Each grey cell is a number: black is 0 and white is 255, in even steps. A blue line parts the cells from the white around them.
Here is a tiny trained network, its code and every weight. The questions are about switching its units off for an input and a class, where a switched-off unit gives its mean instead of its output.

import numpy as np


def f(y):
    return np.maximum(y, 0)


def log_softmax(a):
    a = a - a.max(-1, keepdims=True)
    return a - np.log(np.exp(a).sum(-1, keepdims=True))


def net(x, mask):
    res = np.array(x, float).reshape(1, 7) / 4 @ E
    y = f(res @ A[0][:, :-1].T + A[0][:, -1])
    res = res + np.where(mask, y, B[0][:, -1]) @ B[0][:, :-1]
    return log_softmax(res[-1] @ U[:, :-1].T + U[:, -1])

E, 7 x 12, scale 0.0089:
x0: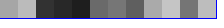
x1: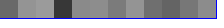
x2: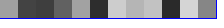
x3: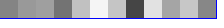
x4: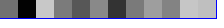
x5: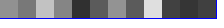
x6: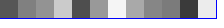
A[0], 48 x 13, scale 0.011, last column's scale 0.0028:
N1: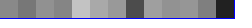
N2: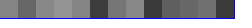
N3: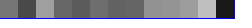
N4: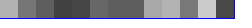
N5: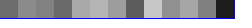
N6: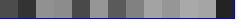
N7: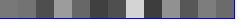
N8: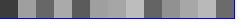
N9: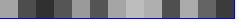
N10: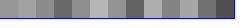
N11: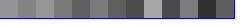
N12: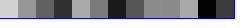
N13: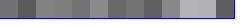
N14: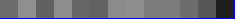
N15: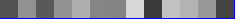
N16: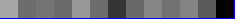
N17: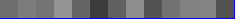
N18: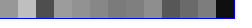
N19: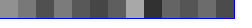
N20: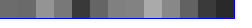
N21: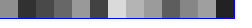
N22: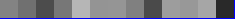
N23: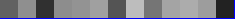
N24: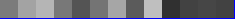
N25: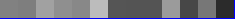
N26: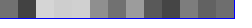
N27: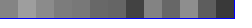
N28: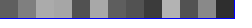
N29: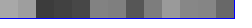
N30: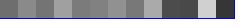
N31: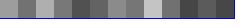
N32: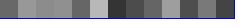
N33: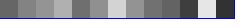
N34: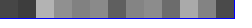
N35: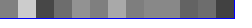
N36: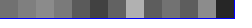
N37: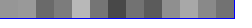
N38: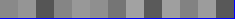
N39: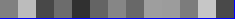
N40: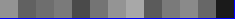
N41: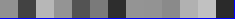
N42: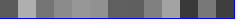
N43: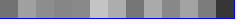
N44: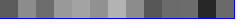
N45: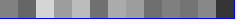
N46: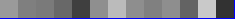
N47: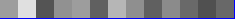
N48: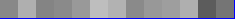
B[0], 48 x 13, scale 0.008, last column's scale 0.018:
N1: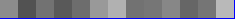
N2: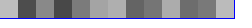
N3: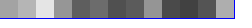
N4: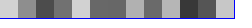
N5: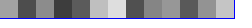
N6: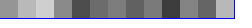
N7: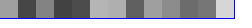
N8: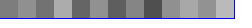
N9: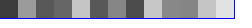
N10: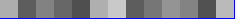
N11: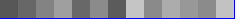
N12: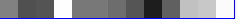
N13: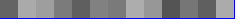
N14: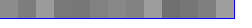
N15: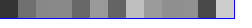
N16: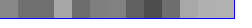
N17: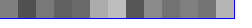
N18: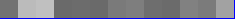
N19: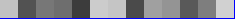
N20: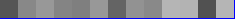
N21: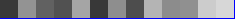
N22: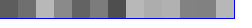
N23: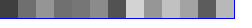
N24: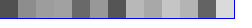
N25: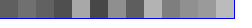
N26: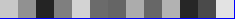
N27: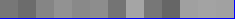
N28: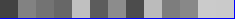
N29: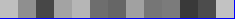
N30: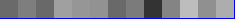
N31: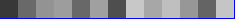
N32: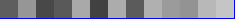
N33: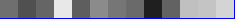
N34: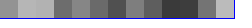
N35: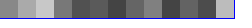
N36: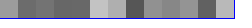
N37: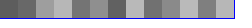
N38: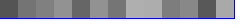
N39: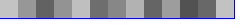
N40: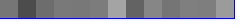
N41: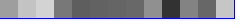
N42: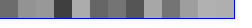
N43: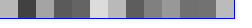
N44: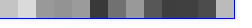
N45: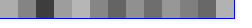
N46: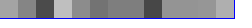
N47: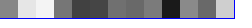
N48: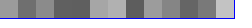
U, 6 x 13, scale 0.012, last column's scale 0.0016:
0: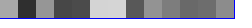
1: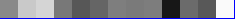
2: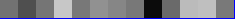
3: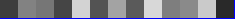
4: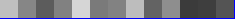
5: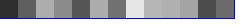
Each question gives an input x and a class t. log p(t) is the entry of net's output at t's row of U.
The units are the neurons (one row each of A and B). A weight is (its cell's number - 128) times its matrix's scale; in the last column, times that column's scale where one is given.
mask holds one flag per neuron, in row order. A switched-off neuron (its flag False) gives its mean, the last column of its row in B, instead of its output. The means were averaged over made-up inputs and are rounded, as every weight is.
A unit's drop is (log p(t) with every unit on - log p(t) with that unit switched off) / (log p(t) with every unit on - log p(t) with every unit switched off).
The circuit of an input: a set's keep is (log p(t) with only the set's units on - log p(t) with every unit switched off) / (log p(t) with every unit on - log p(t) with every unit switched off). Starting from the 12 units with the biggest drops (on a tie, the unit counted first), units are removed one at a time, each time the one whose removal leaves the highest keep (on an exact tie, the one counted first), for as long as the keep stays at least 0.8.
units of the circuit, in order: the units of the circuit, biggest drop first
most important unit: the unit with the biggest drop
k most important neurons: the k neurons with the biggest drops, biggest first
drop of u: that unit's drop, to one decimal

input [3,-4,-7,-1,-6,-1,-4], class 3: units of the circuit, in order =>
[N32]
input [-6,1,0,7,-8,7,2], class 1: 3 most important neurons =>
[N44; N47; N35]
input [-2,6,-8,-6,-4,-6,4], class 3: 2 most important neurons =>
[N28; N32]
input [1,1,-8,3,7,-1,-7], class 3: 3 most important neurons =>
[N32; N28; N25]
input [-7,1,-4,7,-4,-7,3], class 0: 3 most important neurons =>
[N43; N48; N5]
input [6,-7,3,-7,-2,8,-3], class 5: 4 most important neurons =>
[N31; N24; N20; N11]
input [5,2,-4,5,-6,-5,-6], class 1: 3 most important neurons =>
[N47; N35; N33]
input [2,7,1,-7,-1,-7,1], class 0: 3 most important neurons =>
[N19; N7; N24]
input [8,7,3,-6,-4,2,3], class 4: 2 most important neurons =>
[N39; N4]
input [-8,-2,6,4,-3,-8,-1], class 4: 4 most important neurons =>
[N26; N44; N24; N45]
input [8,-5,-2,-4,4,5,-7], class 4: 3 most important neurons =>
[N4; N29; N33]
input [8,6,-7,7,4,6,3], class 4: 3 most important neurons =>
[N4; N39; N29]
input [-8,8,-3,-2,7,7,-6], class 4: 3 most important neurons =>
[N26; N47; N45]
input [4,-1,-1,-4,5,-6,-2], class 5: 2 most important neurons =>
[N23; N47]
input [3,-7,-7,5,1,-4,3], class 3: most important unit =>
N28
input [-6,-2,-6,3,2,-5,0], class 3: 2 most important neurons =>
[N28; N25]
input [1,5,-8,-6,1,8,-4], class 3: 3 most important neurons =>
[N32; N28; N25]
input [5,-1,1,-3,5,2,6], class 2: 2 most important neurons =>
[N33; N46]
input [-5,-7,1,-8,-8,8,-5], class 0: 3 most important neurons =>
[N19; N2; N7]
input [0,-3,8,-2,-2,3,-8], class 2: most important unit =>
N12
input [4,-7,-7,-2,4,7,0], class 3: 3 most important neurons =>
[N28; N32; N25]
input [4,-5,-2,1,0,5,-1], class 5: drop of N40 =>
0.0
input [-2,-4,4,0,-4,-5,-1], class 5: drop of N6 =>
0.1
